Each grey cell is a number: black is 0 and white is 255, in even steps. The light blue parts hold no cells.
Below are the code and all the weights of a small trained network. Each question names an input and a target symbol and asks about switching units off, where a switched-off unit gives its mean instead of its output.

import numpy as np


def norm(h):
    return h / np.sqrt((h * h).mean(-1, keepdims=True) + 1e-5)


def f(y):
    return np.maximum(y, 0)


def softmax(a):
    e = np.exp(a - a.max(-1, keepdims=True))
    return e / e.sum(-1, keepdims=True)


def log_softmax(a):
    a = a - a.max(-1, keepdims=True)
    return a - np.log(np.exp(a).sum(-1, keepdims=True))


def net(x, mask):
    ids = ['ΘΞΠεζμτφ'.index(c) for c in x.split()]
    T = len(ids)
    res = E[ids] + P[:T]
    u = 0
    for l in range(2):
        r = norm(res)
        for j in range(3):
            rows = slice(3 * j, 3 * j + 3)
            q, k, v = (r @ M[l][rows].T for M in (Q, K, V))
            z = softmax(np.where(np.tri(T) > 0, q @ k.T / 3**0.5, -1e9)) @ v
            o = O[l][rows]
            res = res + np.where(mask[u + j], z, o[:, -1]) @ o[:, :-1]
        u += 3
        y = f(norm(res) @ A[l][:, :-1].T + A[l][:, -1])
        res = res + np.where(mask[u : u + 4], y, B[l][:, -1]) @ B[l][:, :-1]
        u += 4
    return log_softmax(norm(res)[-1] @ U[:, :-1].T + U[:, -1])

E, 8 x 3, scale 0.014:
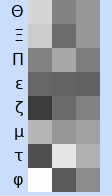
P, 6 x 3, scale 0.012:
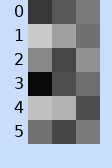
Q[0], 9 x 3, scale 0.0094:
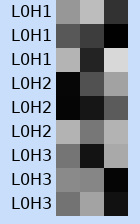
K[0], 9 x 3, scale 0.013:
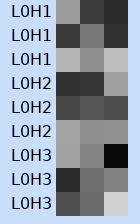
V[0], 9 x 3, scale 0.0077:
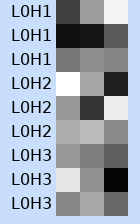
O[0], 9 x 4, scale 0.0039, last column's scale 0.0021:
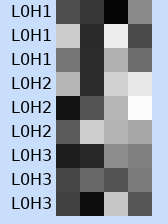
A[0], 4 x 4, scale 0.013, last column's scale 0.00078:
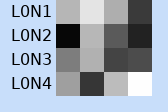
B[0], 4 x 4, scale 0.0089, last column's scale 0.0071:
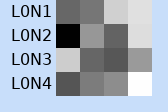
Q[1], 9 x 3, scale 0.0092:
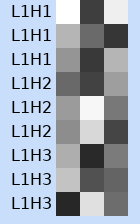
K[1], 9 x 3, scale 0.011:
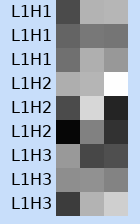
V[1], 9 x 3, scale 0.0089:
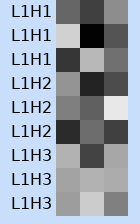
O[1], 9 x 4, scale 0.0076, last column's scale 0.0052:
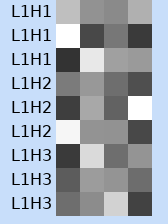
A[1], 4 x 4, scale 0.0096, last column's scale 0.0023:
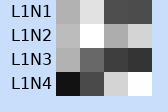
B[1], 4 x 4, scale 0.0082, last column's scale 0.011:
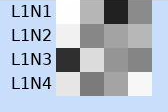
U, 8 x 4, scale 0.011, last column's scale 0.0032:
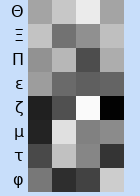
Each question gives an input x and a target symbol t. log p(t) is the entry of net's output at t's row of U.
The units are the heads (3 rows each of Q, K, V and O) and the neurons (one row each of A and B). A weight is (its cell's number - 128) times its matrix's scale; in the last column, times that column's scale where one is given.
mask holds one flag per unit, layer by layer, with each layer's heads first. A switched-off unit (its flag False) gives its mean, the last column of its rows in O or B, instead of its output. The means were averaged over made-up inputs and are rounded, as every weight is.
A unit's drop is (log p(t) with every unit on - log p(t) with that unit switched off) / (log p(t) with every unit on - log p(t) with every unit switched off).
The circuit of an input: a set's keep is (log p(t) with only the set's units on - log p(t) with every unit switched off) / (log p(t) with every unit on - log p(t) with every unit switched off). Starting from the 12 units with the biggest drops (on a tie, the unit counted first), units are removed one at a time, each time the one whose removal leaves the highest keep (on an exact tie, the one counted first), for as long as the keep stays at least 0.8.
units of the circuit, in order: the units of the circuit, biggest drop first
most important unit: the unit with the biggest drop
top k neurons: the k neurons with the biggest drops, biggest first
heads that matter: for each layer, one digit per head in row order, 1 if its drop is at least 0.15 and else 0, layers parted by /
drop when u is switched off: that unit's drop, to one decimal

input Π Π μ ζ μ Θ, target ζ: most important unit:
L1H2
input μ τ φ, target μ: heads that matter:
000 / 101
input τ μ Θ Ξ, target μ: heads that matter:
110 / 000
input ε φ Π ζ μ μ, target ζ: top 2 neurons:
(L1N4, L0N2)
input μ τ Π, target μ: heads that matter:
100 / 100
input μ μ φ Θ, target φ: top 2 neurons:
(L0N1, L0N2)
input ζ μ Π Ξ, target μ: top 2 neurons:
(L0N1, L0N2)
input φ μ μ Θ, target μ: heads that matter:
110 / 000
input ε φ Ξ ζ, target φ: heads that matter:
000 / 100
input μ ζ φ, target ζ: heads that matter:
010 / 110
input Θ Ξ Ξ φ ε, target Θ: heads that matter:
110 / 000
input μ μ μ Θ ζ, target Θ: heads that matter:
101 / 000
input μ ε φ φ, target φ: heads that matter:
000 / 100
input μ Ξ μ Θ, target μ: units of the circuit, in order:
(L0H2)
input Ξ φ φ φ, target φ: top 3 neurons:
(L0N1, L0N2, L1N2)
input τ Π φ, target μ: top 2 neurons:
(L0N1, L1N2)
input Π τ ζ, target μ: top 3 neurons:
(L0N2, L0N1, L1N2)
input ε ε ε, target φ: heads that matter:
010 / 100
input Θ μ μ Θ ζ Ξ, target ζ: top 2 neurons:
(L0N4, L1N4)
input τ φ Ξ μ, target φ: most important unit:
L1H1
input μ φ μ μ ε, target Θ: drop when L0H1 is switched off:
0.1
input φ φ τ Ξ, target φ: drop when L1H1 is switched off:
0.2
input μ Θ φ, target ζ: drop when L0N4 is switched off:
0.1
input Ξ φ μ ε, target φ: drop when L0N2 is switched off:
0.1
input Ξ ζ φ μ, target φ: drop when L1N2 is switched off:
-0.1
